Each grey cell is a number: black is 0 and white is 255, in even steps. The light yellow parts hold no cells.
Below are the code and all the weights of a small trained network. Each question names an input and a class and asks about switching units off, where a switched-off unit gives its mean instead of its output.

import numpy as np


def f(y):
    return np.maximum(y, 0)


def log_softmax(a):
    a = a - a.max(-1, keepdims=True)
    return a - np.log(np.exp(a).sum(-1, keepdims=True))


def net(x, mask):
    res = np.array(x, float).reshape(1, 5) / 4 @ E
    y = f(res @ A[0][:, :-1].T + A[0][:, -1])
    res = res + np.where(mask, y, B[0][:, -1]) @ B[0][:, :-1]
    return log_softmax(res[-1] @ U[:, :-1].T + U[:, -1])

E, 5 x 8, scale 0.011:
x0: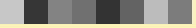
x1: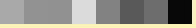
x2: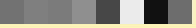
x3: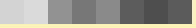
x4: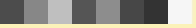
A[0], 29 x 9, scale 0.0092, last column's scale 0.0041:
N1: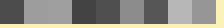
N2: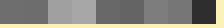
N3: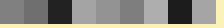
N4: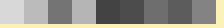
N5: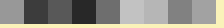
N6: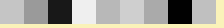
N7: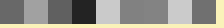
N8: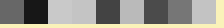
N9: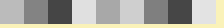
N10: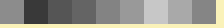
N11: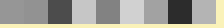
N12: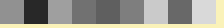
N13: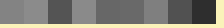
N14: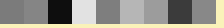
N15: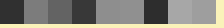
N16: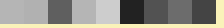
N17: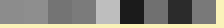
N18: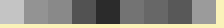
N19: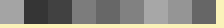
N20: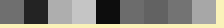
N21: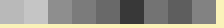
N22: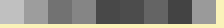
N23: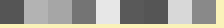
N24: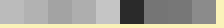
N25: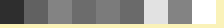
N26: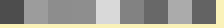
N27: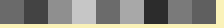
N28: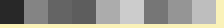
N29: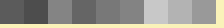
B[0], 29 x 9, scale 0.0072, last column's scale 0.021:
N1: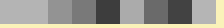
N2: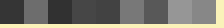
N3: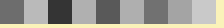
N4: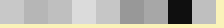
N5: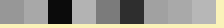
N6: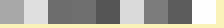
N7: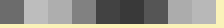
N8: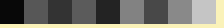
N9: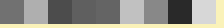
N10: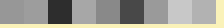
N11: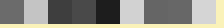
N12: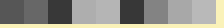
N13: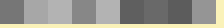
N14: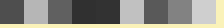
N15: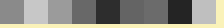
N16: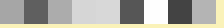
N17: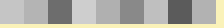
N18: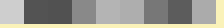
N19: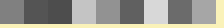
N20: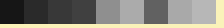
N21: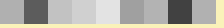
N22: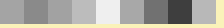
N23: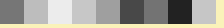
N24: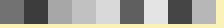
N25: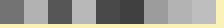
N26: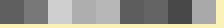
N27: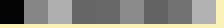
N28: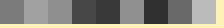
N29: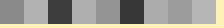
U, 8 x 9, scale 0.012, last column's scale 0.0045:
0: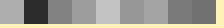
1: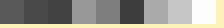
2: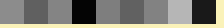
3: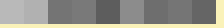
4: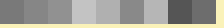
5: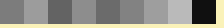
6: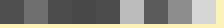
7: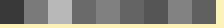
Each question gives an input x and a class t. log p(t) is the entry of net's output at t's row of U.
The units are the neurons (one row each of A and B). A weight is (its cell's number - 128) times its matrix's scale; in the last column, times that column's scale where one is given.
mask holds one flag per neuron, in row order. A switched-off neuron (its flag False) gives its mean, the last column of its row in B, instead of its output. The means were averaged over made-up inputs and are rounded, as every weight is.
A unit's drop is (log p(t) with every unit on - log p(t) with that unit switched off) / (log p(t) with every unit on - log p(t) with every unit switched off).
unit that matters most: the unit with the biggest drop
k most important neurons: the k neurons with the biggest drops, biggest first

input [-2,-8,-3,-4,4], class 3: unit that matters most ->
N1
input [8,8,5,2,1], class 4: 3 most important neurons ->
N4; N22; N21
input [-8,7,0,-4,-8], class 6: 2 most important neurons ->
N14; N11
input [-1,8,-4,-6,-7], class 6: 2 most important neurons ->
N14; N11
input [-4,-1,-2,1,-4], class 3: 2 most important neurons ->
N8; N20
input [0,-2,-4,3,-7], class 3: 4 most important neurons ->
N6; N11; N14; N23
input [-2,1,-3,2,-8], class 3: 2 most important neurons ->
N6; N11
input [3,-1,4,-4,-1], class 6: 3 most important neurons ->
N16; N24; N8
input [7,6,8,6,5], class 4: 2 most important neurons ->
N4; N27
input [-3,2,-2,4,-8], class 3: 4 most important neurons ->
N6; N11; N14; N3
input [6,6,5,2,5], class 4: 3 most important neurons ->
N4; N27; N22
